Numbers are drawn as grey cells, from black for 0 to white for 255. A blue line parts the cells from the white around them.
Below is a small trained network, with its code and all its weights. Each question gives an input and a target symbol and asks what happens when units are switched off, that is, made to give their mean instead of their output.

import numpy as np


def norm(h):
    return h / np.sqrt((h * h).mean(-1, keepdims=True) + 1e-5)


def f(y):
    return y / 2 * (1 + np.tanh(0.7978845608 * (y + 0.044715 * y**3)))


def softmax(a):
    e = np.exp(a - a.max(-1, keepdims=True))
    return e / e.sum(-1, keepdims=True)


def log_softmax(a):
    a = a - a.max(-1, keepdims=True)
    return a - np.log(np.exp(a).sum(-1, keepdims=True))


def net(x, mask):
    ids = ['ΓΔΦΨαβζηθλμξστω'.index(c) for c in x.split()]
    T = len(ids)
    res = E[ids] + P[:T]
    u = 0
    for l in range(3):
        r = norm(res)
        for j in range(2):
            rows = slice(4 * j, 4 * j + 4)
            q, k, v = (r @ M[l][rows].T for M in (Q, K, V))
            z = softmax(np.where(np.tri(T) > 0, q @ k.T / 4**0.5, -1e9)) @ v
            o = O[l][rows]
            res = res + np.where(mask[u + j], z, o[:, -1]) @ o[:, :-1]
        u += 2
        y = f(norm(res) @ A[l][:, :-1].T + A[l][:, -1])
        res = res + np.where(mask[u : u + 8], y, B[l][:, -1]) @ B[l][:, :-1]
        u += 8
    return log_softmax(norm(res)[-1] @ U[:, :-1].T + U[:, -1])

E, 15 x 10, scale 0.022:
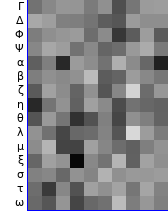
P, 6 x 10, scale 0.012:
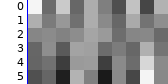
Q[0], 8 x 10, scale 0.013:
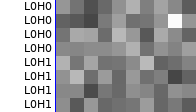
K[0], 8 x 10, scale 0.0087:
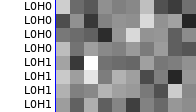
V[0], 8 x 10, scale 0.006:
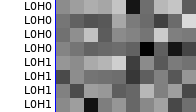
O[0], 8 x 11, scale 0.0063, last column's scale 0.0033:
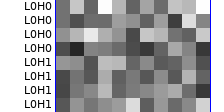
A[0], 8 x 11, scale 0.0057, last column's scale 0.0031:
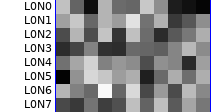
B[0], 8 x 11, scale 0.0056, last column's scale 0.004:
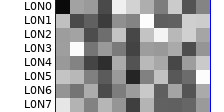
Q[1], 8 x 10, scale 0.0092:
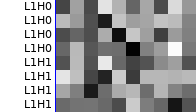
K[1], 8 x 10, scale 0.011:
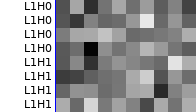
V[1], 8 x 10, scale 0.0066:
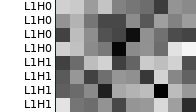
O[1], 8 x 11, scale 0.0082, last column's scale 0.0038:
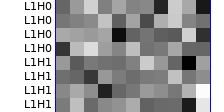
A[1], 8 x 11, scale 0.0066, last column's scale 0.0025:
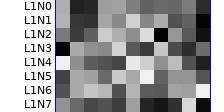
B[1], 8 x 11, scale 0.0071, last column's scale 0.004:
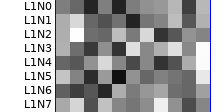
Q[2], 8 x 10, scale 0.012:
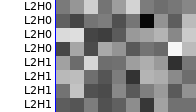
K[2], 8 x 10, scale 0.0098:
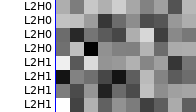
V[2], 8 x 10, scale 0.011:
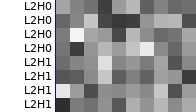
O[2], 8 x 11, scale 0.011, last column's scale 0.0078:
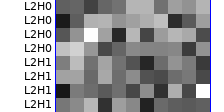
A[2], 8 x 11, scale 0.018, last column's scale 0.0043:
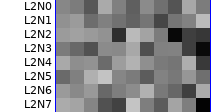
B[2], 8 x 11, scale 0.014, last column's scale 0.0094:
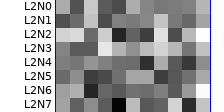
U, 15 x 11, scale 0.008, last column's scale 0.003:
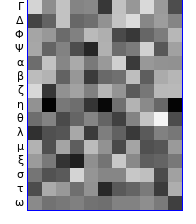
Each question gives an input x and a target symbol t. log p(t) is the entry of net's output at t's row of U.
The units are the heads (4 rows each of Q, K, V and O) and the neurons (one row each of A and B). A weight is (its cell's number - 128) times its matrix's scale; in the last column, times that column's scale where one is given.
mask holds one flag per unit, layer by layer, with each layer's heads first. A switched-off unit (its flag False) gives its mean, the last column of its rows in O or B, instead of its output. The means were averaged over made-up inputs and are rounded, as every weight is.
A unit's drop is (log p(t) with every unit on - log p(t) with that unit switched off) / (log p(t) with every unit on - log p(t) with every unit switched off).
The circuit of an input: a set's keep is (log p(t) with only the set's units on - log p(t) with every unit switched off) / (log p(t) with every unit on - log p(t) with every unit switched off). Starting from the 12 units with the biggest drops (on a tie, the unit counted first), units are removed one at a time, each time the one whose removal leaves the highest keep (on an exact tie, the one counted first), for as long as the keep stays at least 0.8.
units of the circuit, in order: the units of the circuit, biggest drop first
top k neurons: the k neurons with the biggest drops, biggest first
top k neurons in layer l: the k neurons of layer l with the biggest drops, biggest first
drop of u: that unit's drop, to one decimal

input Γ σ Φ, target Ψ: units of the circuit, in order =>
(L2H0 L2N7)
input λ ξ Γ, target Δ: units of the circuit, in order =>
(L2H0 L2H1)
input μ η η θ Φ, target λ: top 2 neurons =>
(L2N5 L0N3)
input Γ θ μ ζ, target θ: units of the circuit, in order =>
(L1H1 L2H0)
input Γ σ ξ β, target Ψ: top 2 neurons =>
(L0N1 L1N4)
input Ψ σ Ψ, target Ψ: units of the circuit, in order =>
(L2H0 L2N7)
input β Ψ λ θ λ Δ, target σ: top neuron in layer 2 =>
(L2N3)
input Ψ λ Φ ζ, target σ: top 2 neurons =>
(L2N3 L1N3)
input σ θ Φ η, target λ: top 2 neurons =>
(L0N5 L2N5)
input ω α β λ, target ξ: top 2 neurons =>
(L0N0 L2N2)
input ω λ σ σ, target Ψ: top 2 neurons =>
(L1N4 L2N7)
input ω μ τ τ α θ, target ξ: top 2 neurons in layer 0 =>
(L0N5 L0N2)
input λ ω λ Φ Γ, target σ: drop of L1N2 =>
0.0
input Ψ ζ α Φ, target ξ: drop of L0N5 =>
0.1
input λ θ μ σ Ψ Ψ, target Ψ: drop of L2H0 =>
0.2
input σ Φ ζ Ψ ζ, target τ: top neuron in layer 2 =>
(L2N2)
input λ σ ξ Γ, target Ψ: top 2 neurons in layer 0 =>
(L0N1 L0N6)
